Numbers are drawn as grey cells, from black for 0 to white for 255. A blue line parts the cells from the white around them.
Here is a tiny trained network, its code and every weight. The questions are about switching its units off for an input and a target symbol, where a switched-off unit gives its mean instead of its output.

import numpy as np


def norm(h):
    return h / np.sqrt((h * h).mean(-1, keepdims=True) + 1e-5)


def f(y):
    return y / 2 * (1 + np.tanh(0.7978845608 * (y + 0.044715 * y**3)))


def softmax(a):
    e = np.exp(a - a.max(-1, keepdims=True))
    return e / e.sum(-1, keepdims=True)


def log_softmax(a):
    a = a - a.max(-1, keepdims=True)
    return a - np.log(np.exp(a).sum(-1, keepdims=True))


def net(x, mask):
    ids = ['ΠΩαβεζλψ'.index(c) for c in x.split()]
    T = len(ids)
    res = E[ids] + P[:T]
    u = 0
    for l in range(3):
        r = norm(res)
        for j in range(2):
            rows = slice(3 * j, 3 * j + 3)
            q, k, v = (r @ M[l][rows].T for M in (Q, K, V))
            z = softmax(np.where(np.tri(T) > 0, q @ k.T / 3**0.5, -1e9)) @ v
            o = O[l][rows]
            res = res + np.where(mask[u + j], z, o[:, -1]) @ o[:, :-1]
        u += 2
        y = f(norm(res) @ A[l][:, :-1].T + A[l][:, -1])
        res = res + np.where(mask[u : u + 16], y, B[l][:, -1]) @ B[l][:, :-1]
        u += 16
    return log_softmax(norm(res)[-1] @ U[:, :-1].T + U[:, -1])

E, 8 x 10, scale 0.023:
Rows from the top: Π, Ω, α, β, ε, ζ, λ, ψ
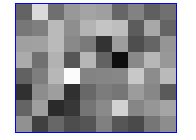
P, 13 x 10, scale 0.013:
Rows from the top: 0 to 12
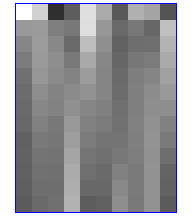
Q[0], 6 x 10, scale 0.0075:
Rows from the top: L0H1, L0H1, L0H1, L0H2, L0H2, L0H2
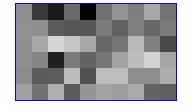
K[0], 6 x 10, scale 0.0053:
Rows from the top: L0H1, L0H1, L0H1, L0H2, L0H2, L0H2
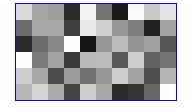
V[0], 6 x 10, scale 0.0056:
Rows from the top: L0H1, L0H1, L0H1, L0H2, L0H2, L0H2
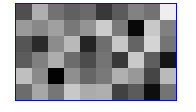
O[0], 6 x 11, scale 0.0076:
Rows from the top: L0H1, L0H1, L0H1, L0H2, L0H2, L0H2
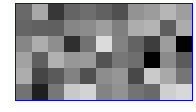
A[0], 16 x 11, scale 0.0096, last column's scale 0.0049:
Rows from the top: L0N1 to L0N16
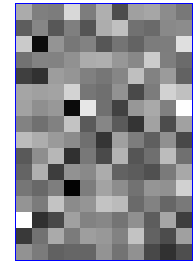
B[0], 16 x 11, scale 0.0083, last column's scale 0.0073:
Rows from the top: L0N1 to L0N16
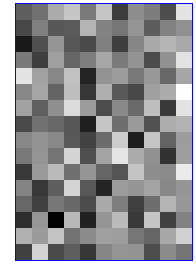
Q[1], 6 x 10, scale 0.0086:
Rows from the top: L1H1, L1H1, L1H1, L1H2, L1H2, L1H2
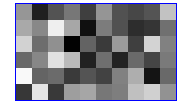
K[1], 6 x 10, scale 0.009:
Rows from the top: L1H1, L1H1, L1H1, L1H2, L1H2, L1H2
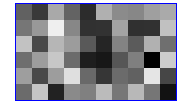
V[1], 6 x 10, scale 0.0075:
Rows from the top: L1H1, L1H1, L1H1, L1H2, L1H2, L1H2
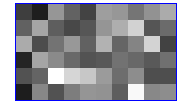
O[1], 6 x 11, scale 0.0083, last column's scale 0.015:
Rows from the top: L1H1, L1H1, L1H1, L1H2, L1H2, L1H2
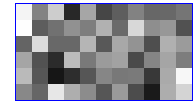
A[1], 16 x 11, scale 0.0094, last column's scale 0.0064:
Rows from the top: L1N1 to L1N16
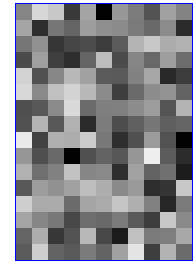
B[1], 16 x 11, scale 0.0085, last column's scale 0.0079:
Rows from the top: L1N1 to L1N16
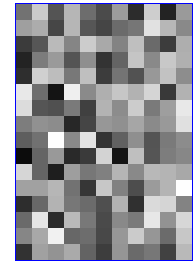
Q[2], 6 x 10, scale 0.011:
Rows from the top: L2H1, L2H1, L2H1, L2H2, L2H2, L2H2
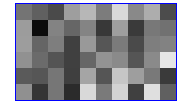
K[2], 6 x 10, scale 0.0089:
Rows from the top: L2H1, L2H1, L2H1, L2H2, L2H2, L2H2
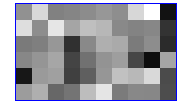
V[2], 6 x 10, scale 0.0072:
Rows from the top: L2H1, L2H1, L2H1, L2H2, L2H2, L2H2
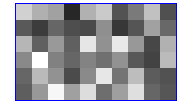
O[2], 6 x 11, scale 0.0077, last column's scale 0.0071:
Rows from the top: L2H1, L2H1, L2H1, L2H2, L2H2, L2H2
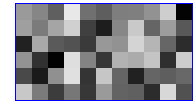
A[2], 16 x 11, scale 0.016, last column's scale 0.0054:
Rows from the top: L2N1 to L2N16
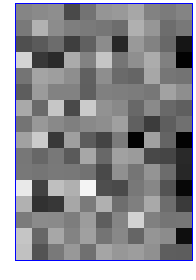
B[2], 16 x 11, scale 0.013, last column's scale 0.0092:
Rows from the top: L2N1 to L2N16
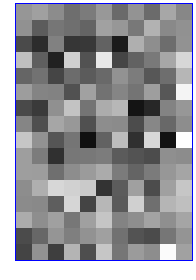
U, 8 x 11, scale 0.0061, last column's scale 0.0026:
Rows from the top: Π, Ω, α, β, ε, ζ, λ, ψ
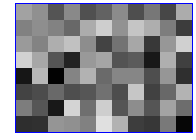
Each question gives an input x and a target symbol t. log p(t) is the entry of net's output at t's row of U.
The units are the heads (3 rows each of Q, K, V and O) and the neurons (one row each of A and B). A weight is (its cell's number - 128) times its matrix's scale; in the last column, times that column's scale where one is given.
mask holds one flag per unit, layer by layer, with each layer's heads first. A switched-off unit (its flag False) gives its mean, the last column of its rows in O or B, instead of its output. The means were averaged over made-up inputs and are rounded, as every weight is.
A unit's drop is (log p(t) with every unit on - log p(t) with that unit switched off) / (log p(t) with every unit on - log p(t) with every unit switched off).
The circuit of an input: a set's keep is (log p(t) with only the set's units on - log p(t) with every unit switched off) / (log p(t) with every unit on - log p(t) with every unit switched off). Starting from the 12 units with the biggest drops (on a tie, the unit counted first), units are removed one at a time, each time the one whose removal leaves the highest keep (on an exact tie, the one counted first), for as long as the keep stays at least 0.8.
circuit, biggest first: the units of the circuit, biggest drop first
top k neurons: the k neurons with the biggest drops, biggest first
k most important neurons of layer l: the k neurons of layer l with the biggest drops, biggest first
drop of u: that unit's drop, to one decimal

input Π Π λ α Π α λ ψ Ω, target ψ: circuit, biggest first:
L0H1, L2N7, L1N14
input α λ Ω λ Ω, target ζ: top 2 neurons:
L0N4, L0N13
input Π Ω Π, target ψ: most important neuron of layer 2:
L2N9
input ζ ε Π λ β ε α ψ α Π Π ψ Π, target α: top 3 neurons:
L0N11, L0N14, L2N9
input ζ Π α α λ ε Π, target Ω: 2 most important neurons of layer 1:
L1N6, L1N15
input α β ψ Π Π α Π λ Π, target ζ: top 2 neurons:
L1N1, L1N14
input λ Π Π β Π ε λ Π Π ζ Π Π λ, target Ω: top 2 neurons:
L2N14, L2N9
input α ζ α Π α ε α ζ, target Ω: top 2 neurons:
L0N15, L0N5
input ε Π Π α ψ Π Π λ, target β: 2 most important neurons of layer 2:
L2N10, L2N14
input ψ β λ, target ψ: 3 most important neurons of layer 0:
L0N14, L0N3, L0N7
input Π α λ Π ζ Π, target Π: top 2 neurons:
L1N3, L1N1
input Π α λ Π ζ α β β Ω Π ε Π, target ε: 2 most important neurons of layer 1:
L1N14, L1N4
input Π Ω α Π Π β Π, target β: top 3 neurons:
L0N11, L0N7, L2N9
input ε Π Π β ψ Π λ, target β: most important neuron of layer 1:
L1N3
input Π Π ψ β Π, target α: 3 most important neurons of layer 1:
L1N12, L1N15, L1N6
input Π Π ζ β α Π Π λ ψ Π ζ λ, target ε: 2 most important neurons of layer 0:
L0N1, L0N7
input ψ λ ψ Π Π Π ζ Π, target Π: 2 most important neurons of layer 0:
L0N15, L0N11
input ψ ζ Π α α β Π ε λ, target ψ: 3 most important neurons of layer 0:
L0N14, L0N3, L0N2
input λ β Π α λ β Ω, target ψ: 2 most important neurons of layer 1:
L1N2, L1N8
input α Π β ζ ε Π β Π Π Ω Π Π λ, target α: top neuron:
L0N9
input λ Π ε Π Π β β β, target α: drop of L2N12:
0.2
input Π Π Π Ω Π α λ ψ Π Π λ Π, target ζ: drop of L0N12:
0.0
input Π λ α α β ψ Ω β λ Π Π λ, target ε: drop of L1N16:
0.1
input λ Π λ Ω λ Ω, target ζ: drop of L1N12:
0.2
